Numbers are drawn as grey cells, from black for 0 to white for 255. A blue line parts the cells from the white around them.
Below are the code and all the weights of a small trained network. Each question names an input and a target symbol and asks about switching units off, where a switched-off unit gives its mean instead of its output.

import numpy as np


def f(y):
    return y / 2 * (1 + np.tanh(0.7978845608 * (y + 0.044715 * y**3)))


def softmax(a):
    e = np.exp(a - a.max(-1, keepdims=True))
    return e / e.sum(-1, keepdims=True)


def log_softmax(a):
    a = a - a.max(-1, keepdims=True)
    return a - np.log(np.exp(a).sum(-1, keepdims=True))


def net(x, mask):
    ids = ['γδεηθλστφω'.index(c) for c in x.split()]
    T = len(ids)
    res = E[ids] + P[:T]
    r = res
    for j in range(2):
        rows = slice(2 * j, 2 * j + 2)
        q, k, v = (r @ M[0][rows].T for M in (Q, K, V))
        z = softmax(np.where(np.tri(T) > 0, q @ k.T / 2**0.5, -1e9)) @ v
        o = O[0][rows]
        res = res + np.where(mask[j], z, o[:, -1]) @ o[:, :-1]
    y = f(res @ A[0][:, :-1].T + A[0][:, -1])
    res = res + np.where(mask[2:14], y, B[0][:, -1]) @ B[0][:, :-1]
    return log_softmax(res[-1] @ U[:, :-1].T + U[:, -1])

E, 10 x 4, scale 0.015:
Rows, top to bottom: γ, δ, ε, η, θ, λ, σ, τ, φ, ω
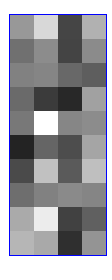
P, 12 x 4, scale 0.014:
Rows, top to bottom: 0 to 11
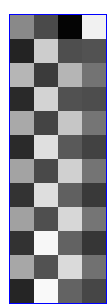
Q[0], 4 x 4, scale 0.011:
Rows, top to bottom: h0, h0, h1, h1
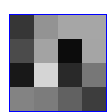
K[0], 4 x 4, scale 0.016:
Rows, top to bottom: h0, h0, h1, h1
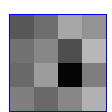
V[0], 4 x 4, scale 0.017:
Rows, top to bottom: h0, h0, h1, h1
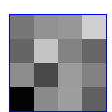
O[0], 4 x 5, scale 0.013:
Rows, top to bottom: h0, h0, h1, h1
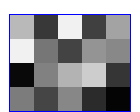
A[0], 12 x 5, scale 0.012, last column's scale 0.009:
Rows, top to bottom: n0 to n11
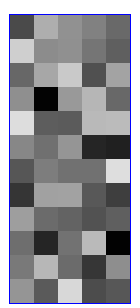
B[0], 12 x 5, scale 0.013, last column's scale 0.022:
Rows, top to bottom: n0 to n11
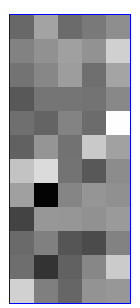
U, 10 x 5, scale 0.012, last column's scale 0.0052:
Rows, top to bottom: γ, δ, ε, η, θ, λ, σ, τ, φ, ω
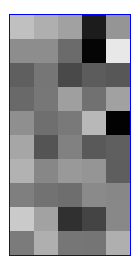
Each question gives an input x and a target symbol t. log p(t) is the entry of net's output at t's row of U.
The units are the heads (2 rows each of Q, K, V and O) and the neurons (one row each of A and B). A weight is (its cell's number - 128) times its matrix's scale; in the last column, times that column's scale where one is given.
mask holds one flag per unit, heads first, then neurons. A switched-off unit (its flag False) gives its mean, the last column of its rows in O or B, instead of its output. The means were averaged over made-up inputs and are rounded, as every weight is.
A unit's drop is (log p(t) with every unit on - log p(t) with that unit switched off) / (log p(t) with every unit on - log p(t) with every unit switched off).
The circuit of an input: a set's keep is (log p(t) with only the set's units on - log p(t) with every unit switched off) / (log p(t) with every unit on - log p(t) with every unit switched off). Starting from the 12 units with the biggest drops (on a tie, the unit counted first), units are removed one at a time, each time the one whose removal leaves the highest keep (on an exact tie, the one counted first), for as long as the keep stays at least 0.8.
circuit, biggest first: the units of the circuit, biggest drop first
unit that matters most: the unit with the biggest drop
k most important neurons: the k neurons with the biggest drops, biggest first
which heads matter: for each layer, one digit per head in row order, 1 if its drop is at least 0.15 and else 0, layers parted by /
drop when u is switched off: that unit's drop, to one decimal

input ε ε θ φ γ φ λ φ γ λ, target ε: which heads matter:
01
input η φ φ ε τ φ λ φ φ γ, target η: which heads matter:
11
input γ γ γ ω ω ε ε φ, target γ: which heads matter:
11
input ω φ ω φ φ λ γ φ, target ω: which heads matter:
11
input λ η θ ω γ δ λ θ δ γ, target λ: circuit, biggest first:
[h0; n7; h1]
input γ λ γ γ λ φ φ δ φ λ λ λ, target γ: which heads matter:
10
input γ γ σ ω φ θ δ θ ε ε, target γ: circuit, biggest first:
[h0; h1]
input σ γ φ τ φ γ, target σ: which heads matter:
11
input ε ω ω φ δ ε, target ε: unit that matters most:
h1
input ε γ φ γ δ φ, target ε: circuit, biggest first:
[h1; n10; n5; n8]
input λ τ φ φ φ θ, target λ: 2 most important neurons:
[n7; n11]
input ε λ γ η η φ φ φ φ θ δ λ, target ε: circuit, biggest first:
[h1; n5; n10]
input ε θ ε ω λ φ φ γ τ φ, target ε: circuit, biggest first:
[n10; h1; n5; n8]
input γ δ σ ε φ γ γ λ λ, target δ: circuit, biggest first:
[h1; n10; n1]
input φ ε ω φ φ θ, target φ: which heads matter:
01
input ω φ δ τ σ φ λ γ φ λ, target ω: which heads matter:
01
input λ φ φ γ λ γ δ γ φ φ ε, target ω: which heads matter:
11
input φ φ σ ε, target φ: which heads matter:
01
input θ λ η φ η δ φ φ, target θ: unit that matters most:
n5
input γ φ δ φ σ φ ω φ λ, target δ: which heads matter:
01
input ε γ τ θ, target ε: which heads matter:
01
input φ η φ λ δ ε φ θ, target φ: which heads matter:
10
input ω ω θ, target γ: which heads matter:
00
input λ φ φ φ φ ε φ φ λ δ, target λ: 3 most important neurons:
[n7; n11; n10]
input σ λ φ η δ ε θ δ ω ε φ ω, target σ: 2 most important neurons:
[n5; n11]
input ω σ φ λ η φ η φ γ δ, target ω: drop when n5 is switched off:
-0.1
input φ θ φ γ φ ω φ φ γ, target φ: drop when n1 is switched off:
-0.3
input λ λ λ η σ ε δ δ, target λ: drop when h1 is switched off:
0.3
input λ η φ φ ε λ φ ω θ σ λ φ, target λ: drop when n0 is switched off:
0.0
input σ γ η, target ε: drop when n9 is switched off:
0.5
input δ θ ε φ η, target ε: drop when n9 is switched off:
0.3
